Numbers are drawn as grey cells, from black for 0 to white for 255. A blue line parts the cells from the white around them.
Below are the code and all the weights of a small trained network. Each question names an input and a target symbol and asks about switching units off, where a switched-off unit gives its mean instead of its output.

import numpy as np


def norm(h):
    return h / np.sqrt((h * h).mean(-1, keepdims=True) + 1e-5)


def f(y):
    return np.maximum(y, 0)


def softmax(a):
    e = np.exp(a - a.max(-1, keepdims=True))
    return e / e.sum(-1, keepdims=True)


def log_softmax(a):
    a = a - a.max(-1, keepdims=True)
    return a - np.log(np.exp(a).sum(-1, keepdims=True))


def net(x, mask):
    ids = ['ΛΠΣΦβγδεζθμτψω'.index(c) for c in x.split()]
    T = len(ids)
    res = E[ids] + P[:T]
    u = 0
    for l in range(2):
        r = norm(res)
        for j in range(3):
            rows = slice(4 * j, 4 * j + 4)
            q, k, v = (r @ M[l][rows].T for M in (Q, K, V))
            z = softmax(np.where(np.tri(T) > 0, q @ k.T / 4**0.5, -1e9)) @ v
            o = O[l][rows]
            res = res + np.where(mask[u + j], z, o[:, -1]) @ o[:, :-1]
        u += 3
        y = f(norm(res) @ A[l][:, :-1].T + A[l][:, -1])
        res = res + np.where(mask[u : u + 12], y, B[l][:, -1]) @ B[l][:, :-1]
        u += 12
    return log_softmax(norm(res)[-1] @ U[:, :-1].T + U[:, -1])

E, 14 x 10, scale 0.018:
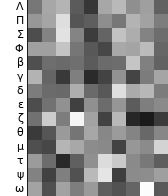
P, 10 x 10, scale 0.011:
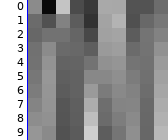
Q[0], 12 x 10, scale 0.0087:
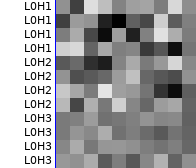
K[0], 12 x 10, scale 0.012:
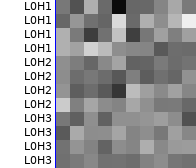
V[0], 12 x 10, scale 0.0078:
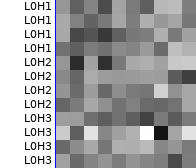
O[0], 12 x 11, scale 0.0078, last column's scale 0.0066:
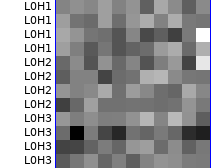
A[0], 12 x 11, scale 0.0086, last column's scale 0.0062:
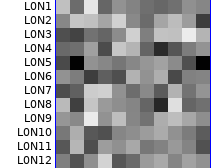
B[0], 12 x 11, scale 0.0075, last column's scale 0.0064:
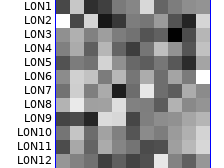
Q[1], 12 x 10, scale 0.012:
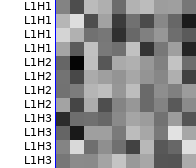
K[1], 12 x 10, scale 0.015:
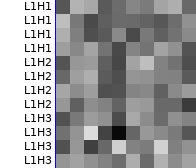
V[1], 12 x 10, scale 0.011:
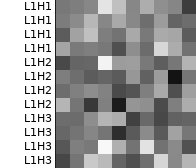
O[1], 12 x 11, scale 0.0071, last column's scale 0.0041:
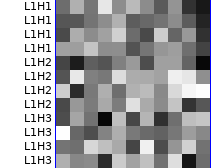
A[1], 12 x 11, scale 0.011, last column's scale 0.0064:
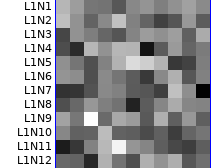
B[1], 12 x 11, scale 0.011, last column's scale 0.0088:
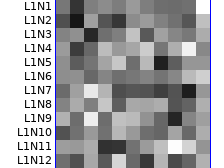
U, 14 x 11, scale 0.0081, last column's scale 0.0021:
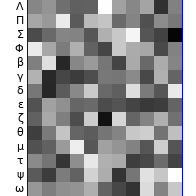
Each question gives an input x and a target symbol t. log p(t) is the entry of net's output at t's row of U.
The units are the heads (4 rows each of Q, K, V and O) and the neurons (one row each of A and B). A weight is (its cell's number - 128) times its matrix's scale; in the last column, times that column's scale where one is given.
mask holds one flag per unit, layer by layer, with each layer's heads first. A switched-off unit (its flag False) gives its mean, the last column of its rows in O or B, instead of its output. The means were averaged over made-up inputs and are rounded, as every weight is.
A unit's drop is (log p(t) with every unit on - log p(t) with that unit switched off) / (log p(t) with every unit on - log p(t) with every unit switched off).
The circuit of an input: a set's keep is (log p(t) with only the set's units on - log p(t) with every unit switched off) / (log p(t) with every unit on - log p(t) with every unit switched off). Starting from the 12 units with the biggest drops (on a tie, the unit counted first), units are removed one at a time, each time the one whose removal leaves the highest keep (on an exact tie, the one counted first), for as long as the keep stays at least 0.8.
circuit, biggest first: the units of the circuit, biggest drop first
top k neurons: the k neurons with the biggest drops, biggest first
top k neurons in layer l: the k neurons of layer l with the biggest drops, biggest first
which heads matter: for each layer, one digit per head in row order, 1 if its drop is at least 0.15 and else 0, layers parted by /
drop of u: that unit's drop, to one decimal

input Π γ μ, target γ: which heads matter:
001 / 101
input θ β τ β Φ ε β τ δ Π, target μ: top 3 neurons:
L0N2, L0N9, L0N1
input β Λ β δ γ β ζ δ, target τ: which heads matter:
110 / 100
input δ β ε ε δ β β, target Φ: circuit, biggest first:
L0H1, L1H3
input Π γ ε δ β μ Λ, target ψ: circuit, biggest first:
L1H2, L0N3
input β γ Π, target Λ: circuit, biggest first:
L1H2
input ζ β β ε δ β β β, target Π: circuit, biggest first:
L0N2, L0H3
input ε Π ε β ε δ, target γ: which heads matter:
001 / 000
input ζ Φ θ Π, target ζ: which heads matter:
000 / 001
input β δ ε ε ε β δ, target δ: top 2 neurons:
L1N12, L0N2
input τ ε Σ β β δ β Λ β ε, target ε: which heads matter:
111 / 011
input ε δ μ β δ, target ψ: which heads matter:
101 / 010
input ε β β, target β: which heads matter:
001 / 000
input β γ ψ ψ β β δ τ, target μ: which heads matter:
000 / 001
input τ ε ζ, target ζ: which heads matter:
101 / 001
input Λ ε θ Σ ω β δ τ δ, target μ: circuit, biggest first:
L1H3
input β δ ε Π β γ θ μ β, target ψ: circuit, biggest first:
L1H2, L0N6
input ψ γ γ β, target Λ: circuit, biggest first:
L1H2, L0H2
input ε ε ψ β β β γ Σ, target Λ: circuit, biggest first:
L1H2, L1N3
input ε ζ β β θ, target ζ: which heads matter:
010 / 001
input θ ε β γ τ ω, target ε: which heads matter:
000 / 010
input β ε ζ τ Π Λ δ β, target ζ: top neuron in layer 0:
L0N3
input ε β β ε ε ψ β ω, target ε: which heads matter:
100 / 011
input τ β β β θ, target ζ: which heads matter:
000 / 001
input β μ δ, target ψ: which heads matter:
000 / 010
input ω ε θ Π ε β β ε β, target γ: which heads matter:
001 / 000
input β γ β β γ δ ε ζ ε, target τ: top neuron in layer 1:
L1N5
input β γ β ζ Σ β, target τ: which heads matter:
110 / 101
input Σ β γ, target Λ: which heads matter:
000 / 010
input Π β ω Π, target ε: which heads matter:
000 / 010
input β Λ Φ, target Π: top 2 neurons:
L1N9, L0N6
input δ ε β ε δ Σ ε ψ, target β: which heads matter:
001 / 011
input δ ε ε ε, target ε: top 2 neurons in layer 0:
L0N5, L0N2
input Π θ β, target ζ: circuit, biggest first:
L1H3
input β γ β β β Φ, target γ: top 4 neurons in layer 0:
L0N2, L0N9, L0N6, L0N4
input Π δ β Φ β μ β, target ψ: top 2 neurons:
L0N9, L0N2
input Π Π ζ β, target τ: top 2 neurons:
L1N5, L0N7
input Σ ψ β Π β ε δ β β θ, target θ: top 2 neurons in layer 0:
L0N9, L0N11
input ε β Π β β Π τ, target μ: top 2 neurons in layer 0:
L0N2, L0N9
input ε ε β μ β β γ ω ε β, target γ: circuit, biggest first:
L1H1
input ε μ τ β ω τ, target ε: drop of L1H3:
0.2
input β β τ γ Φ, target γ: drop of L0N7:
0.0
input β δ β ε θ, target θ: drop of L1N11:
0.7
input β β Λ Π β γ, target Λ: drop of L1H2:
0.5
